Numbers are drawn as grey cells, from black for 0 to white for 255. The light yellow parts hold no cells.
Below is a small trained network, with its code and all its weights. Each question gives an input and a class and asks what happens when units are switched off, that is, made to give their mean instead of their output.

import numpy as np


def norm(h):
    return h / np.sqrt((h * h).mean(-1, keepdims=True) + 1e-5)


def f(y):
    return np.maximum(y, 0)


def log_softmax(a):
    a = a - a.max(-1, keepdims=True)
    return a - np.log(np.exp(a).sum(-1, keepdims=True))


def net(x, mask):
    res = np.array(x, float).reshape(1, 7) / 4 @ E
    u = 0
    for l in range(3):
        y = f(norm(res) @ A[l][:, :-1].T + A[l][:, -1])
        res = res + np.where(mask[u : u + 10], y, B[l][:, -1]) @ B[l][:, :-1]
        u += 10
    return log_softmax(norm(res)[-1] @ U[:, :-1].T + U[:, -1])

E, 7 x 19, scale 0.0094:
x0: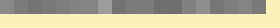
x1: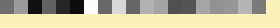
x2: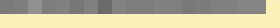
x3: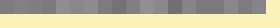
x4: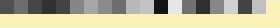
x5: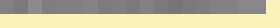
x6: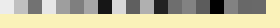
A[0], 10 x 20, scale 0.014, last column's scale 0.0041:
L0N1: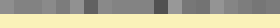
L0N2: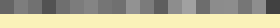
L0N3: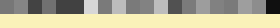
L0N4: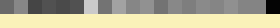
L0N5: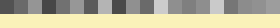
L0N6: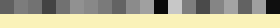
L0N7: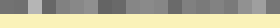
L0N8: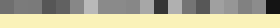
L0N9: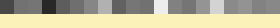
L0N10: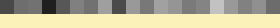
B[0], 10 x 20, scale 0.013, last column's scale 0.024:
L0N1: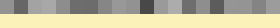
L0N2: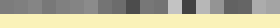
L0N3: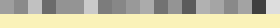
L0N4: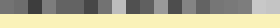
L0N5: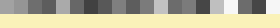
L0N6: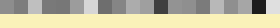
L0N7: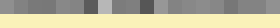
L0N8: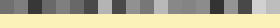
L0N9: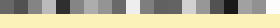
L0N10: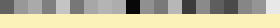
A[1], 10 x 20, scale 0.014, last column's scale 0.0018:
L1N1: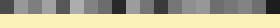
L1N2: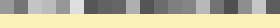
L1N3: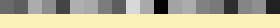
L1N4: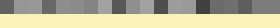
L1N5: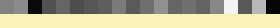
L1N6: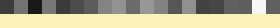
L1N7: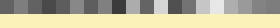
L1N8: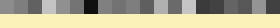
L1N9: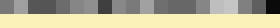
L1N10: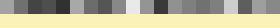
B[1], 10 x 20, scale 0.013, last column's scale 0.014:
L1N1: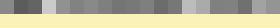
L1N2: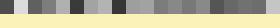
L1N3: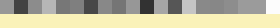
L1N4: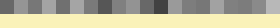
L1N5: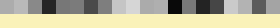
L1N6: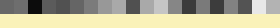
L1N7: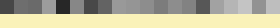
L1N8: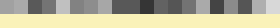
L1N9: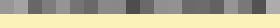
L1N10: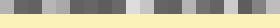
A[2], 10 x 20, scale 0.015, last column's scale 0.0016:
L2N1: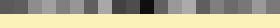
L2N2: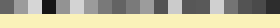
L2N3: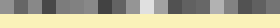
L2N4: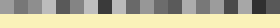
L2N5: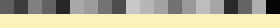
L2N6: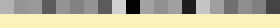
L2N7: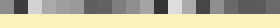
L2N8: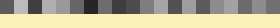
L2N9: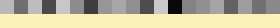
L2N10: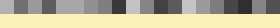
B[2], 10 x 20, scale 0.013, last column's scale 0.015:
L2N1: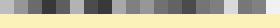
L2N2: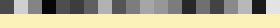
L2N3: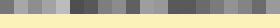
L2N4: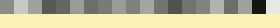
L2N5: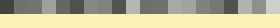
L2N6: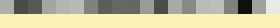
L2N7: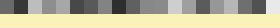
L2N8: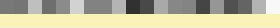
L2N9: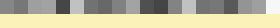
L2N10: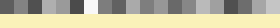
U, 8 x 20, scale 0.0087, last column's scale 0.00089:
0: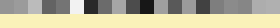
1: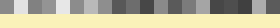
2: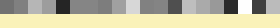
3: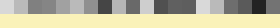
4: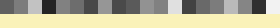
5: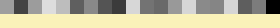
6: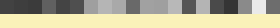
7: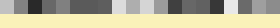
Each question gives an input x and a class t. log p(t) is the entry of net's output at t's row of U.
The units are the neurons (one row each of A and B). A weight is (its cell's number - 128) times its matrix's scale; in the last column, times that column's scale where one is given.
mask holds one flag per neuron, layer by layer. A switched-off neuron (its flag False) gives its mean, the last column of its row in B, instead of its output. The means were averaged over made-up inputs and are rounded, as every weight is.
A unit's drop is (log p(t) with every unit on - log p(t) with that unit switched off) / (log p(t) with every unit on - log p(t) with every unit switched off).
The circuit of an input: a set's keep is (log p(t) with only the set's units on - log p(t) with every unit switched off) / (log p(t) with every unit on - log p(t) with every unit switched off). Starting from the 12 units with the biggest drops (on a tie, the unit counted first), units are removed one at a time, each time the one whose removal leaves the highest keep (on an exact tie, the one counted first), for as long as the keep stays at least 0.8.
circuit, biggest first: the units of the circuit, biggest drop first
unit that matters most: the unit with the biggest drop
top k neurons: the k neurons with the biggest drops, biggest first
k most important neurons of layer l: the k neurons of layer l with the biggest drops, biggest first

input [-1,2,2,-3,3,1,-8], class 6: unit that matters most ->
L0N9
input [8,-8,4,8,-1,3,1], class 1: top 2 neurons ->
[L0N5 L0N6]
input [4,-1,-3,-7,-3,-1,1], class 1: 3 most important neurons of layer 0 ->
[L0N5 L0N6 L0N10]
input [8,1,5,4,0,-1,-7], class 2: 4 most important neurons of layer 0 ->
[L0N9 L0N8 L0N4 L0N5]
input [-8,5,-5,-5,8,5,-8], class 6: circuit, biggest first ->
[L0N9 L0N10]
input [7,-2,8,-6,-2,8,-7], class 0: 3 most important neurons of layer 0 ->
[L0N5 L0N6 L0N3]
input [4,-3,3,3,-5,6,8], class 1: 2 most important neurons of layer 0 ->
[L0N5 L0N6]
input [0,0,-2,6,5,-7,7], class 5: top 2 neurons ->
[L0N6 L0N5]
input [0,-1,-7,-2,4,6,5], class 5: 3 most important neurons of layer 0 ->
[L0N6 L0N5 L0N10]
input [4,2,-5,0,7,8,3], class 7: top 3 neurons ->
[L0N4 L0N8 L0N9]
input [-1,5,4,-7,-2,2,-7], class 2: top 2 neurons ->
[L0N9 L0N3]
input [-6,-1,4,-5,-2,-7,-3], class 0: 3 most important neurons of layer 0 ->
[L0N5 L0N6 L0N3]
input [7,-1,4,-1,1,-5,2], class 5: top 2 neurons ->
[L0N10 L0N5]
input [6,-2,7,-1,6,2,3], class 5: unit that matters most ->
L0N6
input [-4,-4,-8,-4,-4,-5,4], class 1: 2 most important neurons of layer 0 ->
[L0N5 L0N6]
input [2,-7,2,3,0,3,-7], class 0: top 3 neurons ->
[L0N3 L0N6 L0N5]
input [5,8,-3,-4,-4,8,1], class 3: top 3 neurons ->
[L0N3 L0N9 L2N6]
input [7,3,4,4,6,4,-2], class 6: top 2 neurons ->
[L0N8 L0N4]
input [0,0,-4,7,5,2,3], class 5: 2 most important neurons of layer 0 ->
[L0N6 L0N5]
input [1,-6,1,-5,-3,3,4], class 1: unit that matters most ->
L0N5
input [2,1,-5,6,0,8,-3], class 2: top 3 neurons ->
[L0N9 L0N8 L0N5]
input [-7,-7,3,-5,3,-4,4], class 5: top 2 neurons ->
[L0N5 L0N10]
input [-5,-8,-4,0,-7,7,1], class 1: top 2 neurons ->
[L0N5 L1N2]
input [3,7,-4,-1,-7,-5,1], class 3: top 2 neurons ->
[L0N9 L0N3]
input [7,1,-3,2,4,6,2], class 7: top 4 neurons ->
[L0N4 L0N8 L0N9 L0N3]
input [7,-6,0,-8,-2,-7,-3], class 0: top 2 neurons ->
[L0N6 L0N3]
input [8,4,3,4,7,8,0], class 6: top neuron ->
[L0N8]
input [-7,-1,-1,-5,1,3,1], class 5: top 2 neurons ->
[L0N10 L0N5]
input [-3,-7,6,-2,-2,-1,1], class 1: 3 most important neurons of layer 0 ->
[L0N5 L0N6 L0N3]
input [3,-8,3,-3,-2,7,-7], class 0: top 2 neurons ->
[L0N5 L0N6]
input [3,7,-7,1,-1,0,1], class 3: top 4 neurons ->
[L0N3 L0N9 L0N4 L2N6]
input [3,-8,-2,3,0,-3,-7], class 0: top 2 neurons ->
[L0N3 L0N6]
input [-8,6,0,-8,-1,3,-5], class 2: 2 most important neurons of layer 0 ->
[L0N9 L0N3]
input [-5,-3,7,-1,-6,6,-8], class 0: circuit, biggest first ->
[L0N3]
